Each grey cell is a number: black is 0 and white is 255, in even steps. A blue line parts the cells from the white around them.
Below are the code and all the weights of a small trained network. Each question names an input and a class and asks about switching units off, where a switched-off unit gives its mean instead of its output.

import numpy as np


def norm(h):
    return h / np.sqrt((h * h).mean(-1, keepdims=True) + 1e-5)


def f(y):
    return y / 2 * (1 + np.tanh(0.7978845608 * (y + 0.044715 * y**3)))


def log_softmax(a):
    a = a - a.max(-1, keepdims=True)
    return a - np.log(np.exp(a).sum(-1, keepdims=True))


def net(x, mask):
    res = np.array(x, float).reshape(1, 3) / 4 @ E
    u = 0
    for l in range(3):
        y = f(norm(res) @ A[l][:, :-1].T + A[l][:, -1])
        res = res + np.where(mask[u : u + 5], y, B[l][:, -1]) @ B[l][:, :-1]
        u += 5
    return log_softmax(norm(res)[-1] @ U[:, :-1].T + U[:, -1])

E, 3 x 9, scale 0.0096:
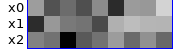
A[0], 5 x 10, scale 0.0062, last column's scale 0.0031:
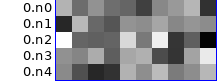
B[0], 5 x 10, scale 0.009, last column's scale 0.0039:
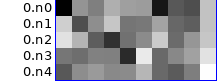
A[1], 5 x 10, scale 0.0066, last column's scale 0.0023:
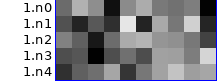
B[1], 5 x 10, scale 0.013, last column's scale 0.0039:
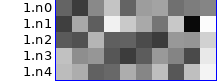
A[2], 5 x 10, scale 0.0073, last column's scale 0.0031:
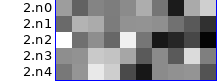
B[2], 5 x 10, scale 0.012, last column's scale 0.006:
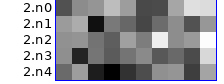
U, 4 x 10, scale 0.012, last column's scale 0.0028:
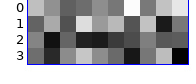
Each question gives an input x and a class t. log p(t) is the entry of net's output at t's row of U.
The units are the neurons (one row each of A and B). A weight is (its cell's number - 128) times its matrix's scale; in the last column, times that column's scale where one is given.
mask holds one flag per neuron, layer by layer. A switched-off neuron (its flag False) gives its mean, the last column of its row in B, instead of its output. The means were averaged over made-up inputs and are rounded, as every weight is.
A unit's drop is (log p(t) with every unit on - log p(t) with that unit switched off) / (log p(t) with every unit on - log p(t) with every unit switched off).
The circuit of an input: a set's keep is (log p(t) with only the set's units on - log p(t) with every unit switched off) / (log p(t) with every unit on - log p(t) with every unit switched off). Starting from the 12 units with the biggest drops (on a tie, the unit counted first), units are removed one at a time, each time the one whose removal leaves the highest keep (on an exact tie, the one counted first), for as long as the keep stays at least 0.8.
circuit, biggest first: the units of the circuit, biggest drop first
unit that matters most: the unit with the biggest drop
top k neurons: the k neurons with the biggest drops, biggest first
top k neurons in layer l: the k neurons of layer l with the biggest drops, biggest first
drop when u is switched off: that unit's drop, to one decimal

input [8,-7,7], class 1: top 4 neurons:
[1.n1 1.n4 0.n1 0.n3]
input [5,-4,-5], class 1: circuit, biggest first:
[1.n1 0.n1]
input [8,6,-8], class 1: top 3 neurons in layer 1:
[1.n1 1.n2 1.n3]
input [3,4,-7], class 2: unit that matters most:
2.n3
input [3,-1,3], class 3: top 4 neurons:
[0.n4 1.n0 0.n0 2.n4]
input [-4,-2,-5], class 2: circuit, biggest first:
[1.n1 2.n4]
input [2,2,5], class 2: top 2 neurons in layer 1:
[1.n3 1.n2]
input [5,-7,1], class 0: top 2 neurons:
[2.n2 0.n2]
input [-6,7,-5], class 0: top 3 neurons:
[1.n1 1.n4 0.n0]
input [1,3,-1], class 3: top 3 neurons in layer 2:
[2.n2 2.n0 2.n3]
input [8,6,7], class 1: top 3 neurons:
[1.n1 0.n3 2.n2]
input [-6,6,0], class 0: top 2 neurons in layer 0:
[0.n0 0.n4]
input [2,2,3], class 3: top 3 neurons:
[0.n4 0.n2 1.n1]
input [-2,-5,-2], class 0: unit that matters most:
2.n2
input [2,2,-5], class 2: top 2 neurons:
[2.n3 2.n4]
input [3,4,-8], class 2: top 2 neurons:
[2.n3 2.n4]
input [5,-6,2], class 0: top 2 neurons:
[0.n2 2.n2]
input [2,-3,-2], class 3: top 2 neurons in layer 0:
[0.n3 0.n1]
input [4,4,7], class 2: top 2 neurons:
[1.n2 1.n3]
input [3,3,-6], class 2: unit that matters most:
2.n3
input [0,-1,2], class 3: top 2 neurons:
[0.n4 1.n1]
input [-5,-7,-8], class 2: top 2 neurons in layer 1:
[1.n4 1.n1]
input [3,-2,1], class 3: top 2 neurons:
[1.n0 0.n4]
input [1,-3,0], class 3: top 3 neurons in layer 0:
[0.n3 0.n1 0.n2]
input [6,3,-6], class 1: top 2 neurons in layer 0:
[0.n3 0.n4]
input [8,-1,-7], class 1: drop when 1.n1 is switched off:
0.9
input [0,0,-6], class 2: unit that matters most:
2.n4
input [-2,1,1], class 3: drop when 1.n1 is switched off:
0.8
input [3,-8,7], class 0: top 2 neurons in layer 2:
[2.n2 2.n3]
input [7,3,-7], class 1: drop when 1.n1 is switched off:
1.0
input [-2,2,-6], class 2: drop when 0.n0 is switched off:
0.0
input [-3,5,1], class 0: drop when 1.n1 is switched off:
0.1
